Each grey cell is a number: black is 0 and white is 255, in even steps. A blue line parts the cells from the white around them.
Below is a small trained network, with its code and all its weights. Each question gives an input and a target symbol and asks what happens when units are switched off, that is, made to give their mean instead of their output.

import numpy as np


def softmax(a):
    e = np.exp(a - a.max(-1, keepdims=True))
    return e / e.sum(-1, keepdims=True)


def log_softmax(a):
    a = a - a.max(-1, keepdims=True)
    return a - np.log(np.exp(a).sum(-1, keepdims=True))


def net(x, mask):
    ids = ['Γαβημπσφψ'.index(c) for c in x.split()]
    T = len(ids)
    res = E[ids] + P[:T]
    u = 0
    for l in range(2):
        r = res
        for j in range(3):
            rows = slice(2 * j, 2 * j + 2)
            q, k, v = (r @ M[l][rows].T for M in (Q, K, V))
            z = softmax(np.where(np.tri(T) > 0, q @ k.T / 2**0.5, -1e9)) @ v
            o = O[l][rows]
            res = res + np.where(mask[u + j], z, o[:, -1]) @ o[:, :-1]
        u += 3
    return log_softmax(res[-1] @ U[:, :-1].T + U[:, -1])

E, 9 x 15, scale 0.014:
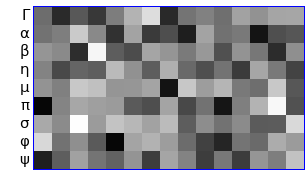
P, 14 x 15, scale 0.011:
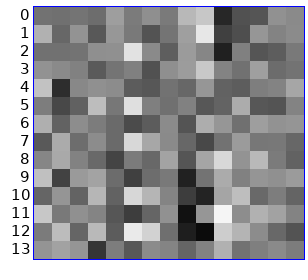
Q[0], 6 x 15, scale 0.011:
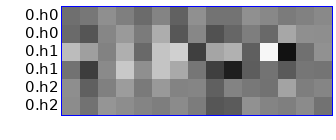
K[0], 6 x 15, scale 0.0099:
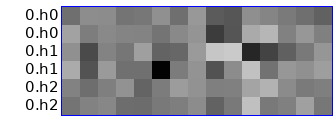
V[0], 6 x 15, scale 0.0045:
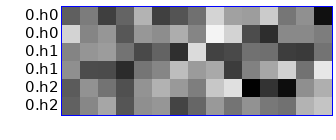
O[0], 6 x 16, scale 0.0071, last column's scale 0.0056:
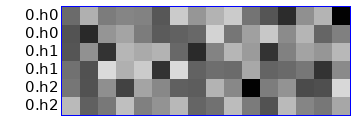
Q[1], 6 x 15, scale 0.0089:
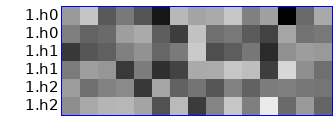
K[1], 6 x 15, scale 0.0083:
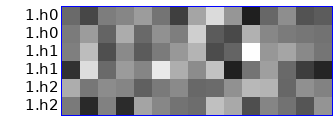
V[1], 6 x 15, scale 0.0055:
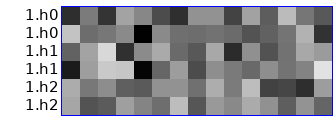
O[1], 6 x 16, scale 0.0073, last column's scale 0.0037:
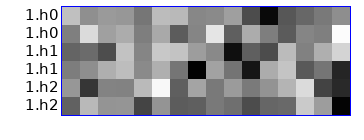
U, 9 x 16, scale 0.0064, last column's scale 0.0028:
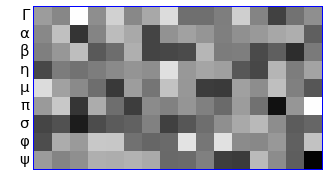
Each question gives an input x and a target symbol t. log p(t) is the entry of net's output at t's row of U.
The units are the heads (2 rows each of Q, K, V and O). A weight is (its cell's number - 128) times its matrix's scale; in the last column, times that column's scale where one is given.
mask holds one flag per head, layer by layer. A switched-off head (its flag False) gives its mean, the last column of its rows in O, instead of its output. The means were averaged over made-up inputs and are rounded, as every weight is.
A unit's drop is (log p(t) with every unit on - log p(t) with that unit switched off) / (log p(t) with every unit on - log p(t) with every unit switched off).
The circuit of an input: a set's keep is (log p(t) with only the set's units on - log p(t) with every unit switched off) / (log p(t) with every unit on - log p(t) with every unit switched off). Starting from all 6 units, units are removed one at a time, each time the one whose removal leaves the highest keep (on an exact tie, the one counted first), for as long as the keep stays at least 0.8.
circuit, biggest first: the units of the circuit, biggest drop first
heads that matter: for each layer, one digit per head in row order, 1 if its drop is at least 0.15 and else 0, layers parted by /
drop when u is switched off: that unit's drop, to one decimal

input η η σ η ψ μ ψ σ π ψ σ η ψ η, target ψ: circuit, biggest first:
[1.h1, 1.h0, 0.h2]
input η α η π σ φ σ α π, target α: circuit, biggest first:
[0.h1]
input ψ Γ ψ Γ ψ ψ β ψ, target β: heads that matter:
000 / 010
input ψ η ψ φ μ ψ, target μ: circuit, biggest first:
[0.h1, 1.h2]
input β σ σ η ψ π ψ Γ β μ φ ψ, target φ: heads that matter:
010 / 100
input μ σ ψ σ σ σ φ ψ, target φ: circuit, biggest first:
[1.h0, 0.h1]
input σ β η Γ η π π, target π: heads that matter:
011 / 001
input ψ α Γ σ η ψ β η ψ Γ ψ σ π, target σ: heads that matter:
000 / 100
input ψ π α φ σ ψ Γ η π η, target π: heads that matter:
000 / 001
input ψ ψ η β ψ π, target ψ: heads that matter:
010 / 110
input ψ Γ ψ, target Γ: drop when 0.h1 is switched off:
0.8
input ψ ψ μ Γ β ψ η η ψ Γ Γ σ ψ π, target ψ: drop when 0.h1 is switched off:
0.1
